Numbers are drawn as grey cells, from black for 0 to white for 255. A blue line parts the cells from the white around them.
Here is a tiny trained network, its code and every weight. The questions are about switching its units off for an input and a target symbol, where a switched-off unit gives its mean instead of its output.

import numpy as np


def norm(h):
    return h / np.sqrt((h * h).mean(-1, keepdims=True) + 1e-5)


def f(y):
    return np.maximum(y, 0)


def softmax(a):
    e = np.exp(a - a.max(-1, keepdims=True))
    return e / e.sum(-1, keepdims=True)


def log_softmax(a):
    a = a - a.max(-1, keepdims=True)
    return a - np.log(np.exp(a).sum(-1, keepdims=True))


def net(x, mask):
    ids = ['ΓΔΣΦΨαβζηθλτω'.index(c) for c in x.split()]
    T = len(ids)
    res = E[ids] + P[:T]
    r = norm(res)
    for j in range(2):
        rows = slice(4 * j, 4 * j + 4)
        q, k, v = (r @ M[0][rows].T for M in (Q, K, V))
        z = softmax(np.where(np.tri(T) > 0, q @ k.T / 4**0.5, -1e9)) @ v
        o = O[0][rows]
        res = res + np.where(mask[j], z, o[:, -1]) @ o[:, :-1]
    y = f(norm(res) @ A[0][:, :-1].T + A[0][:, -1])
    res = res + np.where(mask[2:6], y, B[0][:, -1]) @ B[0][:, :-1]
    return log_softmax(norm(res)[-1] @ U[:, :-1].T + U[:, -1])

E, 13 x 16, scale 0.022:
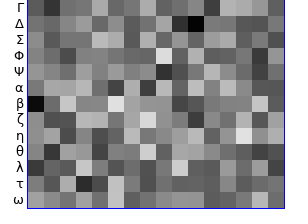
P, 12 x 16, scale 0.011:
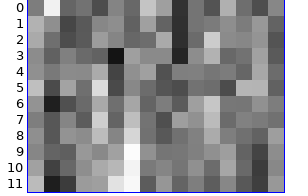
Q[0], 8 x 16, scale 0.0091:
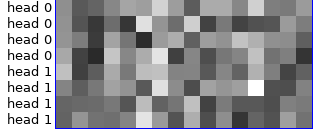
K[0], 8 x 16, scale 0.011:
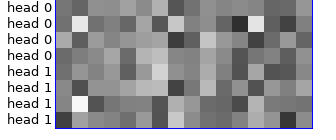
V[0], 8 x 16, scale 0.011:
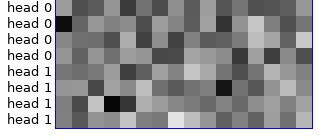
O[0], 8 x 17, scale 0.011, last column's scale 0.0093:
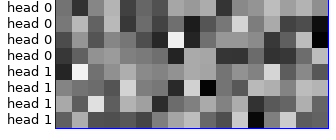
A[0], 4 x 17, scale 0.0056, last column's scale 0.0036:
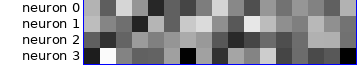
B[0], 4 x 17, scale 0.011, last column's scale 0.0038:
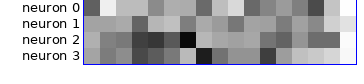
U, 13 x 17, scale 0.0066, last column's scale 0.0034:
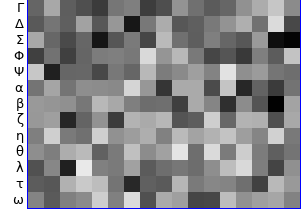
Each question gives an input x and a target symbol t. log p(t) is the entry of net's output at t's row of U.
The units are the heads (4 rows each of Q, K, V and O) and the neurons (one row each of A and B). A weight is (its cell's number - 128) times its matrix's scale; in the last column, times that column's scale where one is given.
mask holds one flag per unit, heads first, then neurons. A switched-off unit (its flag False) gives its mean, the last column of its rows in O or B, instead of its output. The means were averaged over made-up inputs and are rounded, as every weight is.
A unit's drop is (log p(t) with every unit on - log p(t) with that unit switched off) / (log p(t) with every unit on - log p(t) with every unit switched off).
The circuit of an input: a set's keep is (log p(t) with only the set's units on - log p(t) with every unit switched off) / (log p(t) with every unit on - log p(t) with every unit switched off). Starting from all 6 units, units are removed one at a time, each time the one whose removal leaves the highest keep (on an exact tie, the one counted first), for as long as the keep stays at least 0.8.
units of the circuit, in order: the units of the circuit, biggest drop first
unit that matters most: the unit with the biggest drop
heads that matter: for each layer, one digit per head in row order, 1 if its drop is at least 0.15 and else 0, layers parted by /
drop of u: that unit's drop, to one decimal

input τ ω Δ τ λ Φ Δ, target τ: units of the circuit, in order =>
head 1
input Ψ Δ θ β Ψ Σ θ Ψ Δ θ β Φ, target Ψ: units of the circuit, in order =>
head 0; head 1
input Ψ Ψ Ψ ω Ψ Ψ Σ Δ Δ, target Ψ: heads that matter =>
11
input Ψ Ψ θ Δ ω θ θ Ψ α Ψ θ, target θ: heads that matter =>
10
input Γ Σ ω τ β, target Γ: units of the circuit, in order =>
head 0; neuron 3
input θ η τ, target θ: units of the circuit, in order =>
head 1; head 0
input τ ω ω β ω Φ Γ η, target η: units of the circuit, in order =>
head 0; head 1
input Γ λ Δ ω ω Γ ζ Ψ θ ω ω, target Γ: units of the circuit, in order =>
head 0; neuron 3; head 1
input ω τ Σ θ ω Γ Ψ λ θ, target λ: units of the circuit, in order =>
head 1; head 0
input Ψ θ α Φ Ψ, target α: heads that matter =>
01
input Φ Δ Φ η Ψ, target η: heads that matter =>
10
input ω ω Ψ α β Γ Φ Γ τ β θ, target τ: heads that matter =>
01
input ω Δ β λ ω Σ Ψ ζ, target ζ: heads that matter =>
01
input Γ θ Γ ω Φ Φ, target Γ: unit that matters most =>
head 0
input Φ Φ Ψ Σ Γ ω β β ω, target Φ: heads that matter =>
11
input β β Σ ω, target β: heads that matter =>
10
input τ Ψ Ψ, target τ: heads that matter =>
01
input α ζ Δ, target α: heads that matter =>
11
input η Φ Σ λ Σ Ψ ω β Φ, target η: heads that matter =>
10
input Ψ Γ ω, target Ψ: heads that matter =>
11
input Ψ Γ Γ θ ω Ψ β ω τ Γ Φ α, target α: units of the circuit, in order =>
head 0
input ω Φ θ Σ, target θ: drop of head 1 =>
0.2
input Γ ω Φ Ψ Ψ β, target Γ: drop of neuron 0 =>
0.0
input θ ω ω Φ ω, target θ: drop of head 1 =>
0.2
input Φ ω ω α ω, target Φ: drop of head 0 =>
0.4
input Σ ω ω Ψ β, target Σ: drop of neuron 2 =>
0.1
